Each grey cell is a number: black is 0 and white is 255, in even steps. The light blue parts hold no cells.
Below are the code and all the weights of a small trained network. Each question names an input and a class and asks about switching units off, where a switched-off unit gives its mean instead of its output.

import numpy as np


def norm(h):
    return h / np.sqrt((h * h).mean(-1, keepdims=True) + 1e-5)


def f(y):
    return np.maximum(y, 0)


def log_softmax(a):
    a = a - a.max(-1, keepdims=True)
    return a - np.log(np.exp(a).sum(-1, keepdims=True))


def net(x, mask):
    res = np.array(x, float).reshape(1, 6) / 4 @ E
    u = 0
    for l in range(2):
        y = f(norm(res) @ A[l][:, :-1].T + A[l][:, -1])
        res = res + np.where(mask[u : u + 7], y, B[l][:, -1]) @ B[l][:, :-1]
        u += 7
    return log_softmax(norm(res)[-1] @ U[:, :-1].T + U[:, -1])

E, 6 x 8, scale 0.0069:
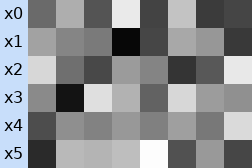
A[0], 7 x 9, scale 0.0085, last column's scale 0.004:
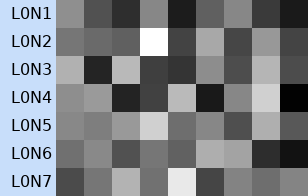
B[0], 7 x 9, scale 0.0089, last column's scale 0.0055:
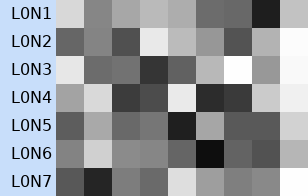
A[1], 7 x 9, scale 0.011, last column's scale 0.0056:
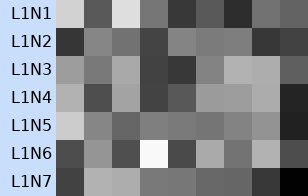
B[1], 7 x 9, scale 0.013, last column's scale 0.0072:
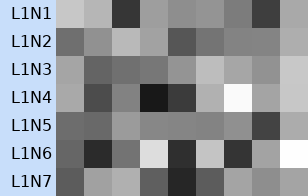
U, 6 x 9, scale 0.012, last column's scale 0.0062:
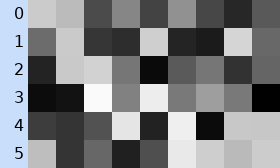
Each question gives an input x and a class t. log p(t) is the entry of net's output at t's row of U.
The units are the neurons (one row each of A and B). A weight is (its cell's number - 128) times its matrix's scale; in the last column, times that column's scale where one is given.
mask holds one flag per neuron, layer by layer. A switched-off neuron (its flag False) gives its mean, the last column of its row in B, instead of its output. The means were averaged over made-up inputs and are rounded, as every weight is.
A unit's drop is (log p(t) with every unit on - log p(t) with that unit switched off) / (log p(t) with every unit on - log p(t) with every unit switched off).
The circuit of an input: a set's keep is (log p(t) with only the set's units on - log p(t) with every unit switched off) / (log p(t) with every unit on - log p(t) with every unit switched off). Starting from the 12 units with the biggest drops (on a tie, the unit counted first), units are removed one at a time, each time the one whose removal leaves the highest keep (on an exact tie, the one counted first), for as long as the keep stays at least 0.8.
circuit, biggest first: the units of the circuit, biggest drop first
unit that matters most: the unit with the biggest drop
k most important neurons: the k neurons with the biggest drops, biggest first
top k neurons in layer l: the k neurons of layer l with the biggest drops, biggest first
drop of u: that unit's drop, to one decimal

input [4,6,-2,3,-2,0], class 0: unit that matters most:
L1N1
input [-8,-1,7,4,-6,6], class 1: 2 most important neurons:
(L0N4, L1N6)
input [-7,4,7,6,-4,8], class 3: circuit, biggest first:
(L0N3, L1N4)
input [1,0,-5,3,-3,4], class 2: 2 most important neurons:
(L1N7, L0N6)
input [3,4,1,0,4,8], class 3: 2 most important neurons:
(L0N7, L1N6)
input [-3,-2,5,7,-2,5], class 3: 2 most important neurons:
(L0N3, L1N6)
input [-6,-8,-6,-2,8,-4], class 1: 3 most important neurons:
(L1N6, L0N2, L0N3)
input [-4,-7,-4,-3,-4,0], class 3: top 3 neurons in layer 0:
(L0N7, L0N2, L0N6)
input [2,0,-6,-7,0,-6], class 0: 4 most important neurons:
(L0N1, L1N1, L0N7, L0N5)
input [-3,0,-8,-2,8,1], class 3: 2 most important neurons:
(L0N7, L1N6)
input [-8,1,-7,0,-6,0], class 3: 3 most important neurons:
(L0N3, L0N7, L1N2)
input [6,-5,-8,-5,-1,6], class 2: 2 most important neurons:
(L1N7, L0N2)
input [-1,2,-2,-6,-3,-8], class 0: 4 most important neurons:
(L0N1, L1N1, L0N7, L0N6)
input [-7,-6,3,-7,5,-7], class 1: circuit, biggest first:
(L0N4)
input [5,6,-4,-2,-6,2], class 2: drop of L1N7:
0.2
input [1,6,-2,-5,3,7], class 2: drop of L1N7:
0.1
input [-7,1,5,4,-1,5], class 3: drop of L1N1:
0.1
